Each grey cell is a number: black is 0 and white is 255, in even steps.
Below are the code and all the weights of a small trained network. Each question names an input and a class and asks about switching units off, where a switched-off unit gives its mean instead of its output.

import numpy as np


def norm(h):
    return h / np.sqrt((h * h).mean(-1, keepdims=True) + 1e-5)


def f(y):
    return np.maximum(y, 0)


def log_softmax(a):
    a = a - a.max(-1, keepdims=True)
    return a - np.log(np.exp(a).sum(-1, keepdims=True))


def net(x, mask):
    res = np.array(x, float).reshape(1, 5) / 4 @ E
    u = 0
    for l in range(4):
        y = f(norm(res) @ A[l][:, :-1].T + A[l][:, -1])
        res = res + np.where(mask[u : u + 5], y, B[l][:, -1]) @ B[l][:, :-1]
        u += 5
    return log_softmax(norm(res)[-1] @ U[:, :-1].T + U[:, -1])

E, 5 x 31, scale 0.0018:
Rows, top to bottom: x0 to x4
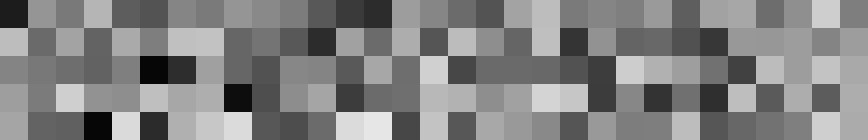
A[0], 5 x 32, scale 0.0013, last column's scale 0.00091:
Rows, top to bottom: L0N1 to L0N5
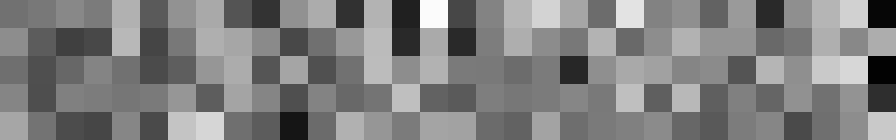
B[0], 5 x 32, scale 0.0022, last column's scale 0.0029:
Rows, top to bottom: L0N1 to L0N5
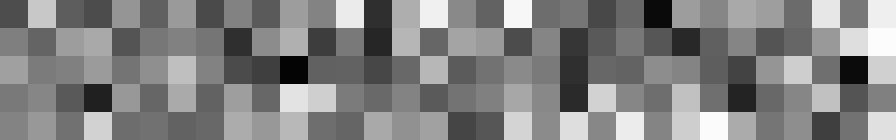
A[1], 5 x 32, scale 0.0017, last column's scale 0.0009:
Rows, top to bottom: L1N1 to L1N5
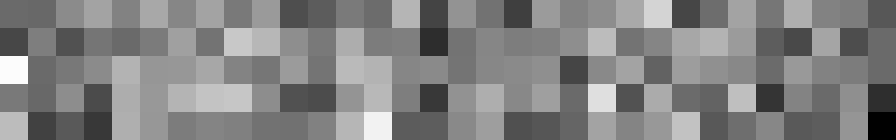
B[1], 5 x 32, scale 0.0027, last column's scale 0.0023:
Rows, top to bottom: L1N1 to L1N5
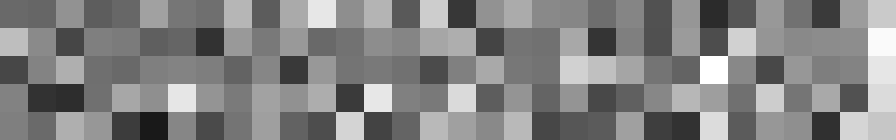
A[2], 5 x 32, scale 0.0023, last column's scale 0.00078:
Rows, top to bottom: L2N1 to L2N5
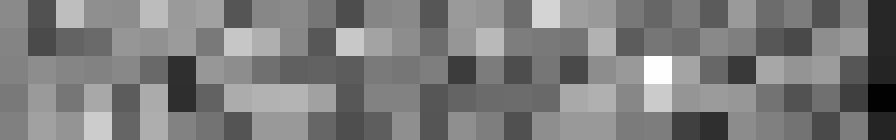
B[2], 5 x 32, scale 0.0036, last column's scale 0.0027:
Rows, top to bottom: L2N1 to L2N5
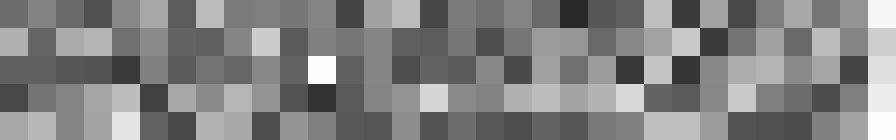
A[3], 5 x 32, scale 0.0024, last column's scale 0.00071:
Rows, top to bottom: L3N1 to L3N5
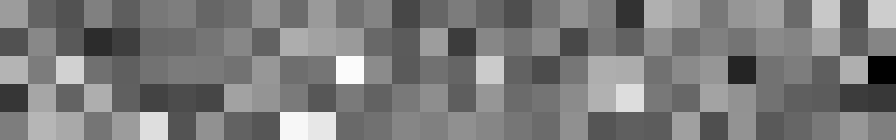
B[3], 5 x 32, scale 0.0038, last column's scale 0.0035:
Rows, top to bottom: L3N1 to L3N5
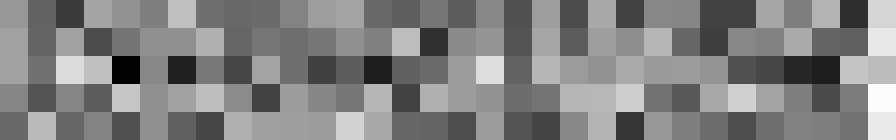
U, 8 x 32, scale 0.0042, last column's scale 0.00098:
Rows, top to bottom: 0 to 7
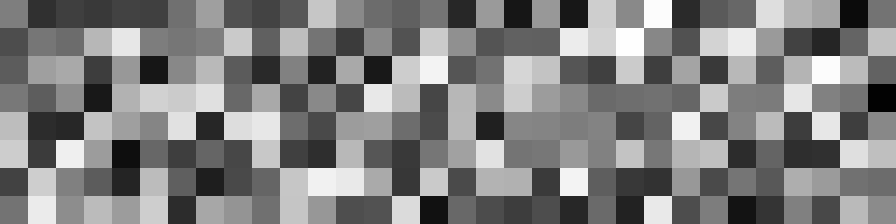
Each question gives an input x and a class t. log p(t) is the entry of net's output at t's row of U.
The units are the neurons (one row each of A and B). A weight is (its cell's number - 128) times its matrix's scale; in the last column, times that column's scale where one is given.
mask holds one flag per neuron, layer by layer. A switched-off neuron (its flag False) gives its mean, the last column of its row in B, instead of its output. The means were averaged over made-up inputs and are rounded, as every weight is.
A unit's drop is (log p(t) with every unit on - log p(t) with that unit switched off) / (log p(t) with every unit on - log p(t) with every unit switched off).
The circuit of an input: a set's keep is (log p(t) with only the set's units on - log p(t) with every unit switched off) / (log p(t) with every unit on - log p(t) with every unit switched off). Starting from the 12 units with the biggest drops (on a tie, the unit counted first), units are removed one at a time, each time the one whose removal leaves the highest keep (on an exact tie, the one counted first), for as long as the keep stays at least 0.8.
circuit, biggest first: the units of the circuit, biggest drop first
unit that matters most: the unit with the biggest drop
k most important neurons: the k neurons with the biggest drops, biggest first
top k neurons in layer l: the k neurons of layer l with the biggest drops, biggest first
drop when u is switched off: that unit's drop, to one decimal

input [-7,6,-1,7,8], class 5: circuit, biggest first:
(L3N3 L1N5)
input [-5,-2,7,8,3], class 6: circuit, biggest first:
(L3N5 L2N4)
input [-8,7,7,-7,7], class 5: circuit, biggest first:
(L1N5 L3N3)
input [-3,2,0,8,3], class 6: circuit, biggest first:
(L3N5 L2N4)
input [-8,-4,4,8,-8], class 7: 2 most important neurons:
(L2N5 L2N1)
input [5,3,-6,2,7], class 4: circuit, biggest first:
(L2N2)
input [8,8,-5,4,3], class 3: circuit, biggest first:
(L1N4 L2N1)
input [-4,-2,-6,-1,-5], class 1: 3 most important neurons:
(L2N4 L0N2 L3N4)
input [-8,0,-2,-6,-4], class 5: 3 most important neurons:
(L1N5 L3N3 L0N5)
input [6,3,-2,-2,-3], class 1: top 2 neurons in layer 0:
(L0N2 L0N3)
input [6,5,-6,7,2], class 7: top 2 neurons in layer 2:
(L2N1 L2N4)
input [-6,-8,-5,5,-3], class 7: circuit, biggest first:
(L2N1 L2N5 L0N1)
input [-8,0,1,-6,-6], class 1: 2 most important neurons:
(L3N4 L2N4)
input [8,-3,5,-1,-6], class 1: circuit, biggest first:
(L3N4)
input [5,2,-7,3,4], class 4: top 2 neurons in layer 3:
(L3N4 L3N2)
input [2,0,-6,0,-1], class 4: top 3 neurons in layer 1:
(L1N4 L1N2 L1N3)
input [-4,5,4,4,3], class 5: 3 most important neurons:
(L3N3 L1N3 L2N4)
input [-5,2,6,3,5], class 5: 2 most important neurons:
(L3N3 L1N3)
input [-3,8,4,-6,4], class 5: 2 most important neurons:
(L1N5 L3N3)
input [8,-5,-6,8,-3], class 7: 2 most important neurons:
(L2N1 L2N5)
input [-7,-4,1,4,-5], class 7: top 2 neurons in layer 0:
(L0N1 L0N5)
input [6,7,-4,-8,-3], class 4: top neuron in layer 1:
(L1N4)
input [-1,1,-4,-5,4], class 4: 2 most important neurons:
(L1N4 L1N2)
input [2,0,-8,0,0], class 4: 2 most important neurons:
(L1N4 L0N2)
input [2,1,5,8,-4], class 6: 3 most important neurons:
(L0N1 L3N5 L0N2)
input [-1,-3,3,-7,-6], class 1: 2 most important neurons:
(L2N4 L3N4)
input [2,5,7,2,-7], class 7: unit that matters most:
L2N5
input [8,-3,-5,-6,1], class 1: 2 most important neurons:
(L2N4 L3N4)
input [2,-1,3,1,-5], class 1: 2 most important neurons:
(L2N4 L0N2)
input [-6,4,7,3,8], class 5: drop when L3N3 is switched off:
0.7
